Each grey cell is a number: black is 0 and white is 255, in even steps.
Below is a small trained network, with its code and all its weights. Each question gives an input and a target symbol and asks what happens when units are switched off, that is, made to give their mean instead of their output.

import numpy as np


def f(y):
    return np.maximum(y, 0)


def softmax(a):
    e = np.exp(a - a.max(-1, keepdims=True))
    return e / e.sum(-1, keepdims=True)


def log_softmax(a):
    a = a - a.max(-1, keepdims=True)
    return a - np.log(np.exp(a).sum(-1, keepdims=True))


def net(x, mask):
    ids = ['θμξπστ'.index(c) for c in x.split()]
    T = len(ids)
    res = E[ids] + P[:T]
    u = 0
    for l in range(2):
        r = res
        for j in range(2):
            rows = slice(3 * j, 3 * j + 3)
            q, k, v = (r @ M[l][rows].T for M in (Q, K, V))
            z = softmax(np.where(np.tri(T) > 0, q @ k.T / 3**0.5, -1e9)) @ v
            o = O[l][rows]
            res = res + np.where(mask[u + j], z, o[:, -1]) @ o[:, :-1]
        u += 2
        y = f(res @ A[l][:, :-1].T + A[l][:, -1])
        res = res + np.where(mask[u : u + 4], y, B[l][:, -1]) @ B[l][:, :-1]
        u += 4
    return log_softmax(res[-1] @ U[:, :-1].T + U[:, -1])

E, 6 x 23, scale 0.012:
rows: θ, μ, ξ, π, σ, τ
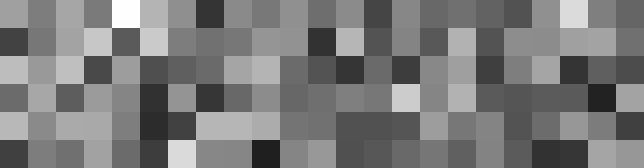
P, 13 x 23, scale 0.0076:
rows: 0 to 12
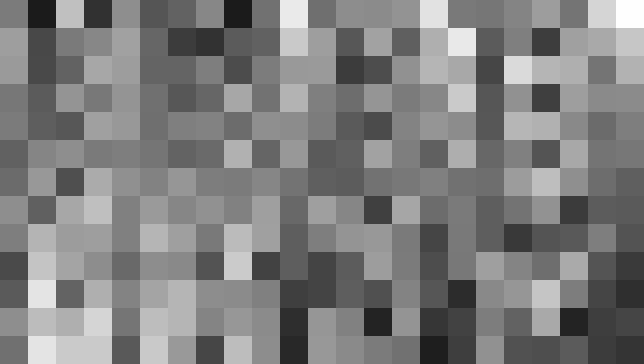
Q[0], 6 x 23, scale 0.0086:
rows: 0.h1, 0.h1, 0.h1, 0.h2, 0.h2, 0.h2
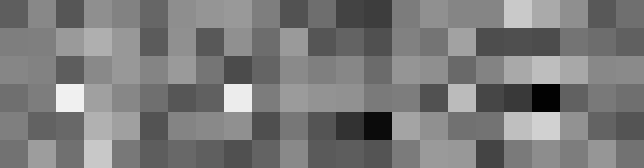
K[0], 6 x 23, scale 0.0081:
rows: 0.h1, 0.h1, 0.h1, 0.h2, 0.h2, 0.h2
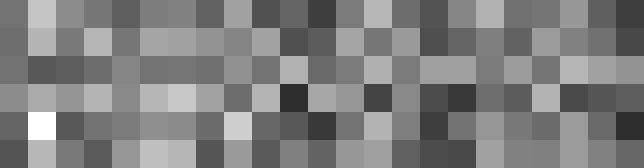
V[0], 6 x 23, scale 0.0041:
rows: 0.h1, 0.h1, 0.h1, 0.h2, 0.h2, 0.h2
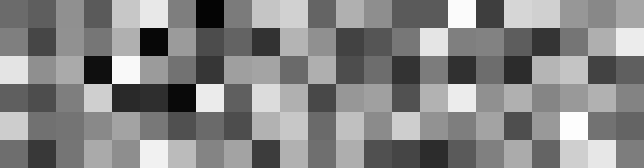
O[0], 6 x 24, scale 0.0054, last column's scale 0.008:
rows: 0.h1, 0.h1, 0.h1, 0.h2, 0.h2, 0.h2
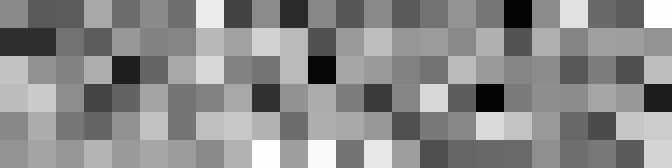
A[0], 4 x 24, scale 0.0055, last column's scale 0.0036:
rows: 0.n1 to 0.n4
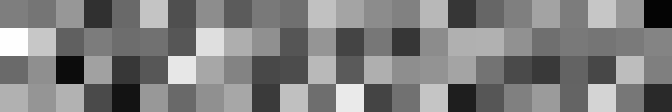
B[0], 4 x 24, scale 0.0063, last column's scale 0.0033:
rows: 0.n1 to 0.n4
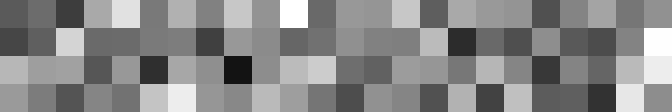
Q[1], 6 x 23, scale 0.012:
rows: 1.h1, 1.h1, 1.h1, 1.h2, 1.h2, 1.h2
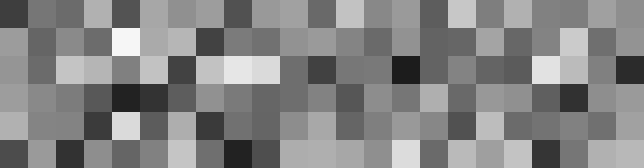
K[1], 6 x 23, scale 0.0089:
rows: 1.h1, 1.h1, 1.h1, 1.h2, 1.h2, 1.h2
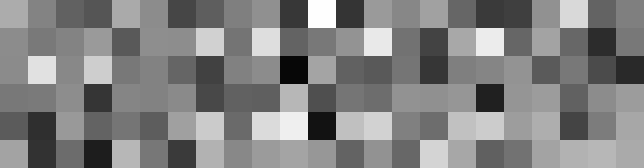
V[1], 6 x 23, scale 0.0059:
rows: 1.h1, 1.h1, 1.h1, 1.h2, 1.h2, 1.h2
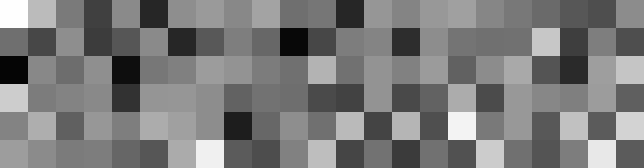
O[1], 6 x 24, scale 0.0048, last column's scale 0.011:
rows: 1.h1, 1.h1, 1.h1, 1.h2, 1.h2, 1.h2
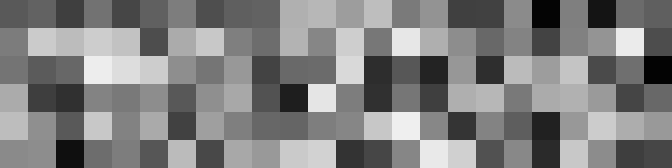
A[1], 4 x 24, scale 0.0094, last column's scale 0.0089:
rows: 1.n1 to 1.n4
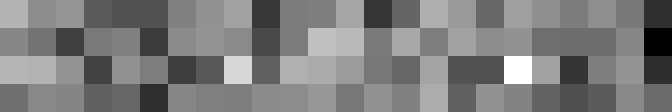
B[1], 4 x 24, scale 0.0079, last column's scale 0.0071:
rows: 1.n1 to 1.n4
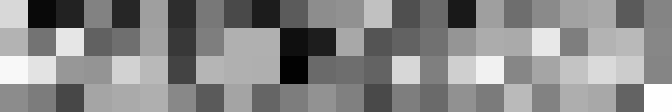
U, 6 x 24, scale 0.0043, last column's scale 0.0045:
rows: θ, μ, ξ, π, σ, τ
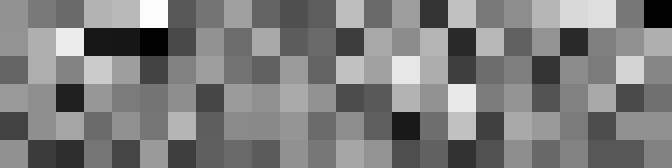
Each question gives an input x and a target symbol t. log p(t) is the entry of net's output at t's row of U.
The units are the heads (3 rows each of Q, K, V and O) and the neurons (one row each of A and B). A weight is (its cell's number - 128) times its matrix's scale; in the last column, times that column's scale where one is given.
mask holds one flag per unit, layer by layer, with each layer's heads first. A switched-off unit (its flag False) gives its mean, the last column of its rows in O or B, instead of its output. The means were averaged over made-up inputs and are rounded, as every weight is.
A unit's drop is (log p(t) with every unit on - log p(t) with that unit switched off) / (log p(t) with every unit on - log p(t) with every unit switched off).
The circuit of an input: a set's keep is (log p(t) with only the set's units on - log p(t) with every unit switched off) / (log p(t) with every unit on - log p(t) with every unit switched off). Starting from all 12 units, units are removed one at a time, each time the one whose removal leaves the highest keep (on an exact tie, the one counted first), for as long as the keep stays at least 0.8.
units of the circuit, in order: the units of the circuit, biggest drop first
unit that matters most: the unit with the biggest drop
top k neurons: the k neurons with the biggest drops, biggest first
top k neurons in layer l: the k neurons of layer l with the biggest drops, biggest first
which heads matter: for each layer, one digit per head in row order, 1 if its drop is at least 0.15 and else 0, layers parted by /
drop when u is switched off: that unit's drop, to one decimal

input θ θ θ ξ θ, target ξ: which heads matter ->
00 / 10
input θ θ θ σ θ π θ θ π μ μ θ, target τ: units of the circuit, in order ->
(0.h2 1.h1 0.n3)
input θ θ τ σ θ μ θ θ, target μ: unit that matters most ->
1.h1
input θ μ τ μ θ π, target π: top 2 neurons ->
(1.n4 0.n3)
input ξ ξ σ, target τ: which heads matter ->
01 / 00
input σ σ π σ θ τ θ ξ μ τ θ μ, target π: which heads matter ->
10 / 01
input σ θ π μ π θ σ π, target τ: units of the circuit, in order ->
(0.h2 0.n4 1.h1)
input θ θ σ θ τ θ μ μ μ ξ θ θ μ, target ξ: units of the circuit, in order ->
(1.h1 0.h1)
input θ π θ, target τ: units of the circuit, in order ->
(1.h1 0.n3)
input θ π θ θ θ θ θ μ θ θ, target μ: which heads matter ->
01 / 10
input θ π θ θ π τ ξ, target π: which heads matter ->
00 / 01
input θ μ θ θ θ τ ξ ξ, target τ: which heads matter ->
11 / 01
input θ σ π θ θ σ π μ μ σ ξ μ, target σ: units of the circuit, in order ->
(1.h2 0.n2)
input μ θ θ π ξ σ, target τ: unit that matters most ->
0.h1
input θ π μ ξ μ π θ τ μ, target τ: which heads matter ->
10 / 10
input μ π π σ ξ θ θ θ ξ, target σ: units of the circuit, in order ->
(1.h2 0.n2 1.n4)
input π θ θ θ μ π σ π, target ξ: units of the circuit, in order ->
(1.h2 0.h2 1.h1)
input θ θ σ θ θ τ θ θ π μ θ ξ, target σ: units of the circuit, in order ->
(1.h2 0.h1 0.n2 1.n4)
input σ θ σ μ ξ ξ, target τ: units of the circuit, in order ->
(0.h2 1.n1 1.h2 0.h1)
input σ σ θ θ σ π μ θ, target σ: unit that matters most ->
0.h2
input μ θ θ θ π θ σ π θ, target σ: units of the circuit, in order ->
(1.h2 0.n2 0.h2)
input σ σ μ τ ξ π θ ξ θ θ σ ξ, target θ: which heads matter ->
10 / 11
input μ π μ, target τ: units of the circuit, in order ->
(1.h1 0.n3)
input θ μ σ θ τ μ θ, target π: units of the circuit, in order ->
(1.h2 0.h2)
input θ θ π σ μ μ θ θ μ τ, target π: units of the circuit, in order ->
(1.n4 0.n3)
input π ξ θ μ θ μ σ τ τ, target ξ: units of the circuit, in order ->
(0.h2 1.h2 0.n3 1.h1)
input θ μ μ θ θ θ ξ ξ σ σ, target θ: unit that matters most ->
1.n3
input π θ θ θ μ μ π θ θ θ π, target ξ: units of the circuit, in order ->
(0.n3 0.h2 1.h2 1.h1)
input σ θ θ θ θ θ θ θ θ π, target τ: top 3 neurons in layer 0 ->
(0.n4 0.n3 0.n1)
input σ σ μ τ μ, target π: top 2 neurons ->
(0.n3 0.n2)
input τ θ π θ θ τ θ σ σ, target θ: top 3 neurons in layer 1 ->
(1.n3 1.n4 1.n1)
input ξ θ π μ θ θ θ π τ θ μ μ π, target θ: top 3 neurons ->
(1.n2 1.n4 0.n3)
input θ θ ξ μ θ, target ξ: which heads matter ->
01 / 10
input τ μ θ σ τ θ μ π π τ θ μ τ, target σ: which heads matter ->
10 / 11
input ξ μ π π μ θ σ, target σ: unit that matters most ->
1.h2
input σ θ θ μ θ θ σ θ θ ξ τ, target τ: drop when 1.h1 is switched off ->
0.9
